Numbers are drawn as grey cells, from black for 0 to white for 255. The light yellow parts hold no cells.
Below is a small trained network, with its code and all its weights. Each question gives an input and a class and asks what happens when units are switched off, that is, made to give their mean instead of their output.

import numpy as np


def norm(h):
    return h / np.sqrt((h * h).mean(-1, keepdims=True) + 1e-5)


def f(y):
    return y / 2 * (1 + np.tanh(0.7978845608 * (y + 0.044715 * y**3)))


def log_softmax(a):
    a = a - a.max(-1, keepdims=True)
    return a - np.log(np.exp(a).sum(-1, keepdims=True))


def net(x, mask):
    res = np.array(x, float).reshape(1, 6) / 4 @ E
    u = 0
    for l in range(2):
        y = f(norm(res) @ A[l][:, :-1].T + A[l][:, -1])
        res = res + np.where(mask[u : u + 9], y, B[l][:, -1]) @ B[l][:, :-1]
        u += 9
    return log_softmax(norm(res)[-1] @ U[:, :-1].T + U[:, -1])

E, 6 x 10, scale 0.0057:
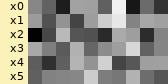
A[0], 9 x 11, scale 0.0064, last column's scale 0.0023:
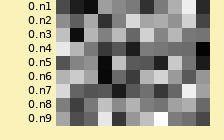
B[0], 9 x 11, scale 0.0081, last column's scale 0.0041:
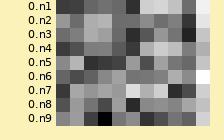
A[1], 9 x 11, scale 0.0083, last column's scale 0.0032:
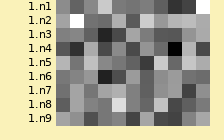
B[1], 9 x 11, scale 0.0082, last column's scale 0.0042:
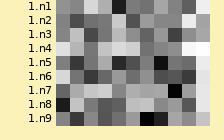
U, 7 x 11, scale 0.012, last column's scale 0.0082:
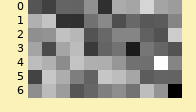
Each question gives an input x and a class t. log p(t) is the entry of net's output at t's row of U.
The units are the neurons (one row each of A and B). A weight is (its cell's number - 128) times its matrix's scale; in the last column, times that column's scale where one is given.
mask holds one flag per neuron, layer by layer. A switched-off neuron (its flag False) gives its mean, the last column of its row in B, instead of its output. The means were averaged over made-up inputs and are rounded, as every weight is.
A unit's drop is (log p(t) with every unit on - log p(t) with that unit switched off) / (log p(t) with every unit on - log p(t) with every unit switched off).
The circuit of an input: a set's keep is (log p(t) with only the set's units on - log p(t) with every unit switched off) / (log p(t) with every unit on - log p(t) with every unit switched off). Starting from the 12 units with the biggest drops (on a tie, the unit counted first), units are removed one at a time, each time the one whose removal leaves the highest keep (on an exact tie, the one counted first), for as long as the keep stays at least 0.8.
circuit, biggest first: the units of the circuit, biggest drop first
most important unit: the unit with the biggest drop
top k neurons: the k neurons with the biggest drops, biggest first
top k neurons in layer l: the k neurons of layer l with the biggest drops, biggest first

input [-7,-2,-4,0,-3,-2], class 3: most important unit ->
1.n5
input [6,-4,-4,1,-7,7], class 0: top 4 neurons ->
[0.n4 1.n2 0.n7 0.n2]
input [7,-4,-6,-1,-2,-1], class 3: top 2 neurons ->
[1.n9 1.n4]
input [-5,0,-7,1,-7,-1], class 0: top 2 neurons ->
[0.n4 1.n4]
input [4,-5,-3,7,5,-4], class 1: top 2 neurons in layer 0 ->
[0.n9 0.n4]
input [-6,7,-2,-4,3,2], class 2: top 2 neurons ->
[0.n2 0.n3]
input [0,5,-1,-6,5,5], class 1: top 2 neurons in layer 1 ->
[1.n6 1.n1]
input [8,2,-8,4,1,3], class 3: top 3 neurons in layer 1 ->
[1.n9 1.n4 1.n1]
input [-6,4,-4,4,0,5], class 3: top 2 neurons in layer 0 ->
[0.n7 0.n2]
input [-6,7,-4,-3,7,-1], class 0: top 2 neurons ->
[0.n1 0.n8]
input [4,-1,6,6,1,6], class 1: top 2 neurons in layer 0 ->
[0.n9 0.n7]
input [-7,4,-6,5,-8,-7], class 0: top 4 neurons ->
[0.n4 1.n2 0.n6 1.n4]
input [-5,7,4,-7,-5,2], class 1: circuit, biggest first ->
[0.n5 1.n6]
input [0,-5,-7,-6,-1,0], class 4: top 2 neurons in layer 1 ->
[1.n7 1.n2]
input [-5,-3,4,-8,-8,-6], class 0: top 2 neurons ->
[0.n4 0.n6]
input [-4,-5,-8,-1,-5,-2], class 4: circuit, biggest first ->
[1.n2]
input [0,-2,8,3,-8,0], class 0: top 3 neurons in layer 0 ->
[0.n4 0.n6 0.n7]
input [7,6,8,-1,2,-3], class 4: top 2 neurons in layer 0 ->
[0.n2 0.n1]
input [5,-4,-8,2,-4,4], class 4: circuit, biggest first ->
[1.n2 1.n7]
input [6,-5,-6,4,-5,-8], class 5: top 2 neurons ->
[0.n7 1.n5]
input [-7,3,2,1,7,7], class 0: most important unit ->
0.n1
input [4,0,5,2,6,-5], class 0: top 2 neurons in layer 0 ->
[0.n1 0.n8]
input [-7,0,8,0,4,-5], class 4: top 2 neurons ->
[1.n4 0.n3]
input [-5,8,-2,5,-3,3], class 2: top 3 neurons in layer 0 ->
[0.n2 0.n3 0.n5]
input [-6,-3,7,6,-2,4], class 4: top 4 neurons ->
[1.n4 0.n5 0.n3 0.n7]
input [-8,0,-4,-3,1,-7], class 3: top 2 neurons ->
[1.n5 0.n9]
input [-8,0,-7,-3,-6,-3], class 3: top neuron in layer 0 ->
[0.n1]
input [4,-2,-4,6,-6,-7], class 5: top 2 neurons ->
[0.n7 0.n8]
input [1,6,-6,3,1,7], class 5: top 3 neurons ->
[0.n3 1.n8 0.n8]
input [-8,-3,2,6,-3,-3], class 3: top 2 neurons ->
[1.n5 0.n5]
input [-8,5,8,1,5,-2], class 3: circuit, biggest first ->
[1.n5 1.n6]
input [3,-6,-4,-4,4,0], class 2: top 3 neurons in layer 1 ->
[1.n7 1.n4 1.n8]
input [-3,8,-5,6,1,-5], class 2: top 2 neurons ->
[0.n2 0.n3]
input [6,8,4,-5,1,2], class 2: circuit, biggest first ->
[0.n3]
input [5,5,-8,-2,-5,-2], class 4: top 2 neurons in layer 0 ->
[0.n1 0.n2]
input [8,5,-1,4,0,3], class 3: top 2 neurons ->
[1.n9 0.n7]
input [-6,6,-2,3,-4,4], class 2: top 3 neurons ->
[0.n2 1.n9 1.n7]
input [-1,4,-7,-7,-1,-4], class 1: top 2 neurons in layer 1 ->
[1.n4 1.n6]
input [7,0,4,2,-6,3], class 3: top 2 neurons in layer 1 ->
[1.n9 1.n1]
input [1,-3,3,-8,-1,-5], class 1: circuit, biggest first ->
[0.n5]
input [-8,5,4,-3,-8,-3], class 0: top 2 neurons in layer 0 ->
[0.n6 0.n4]
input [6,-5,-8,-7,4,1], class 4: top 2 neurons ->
[0.n9 1.n7]
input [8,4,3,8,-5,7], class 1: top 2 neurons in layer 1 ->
[1.n9 1.n5]
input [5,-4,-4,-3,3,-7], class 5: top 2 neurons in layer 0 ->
[0.n7 0.n2]
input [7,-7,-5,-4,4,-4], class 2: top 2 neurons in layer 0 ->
[0.n7 0.n9]
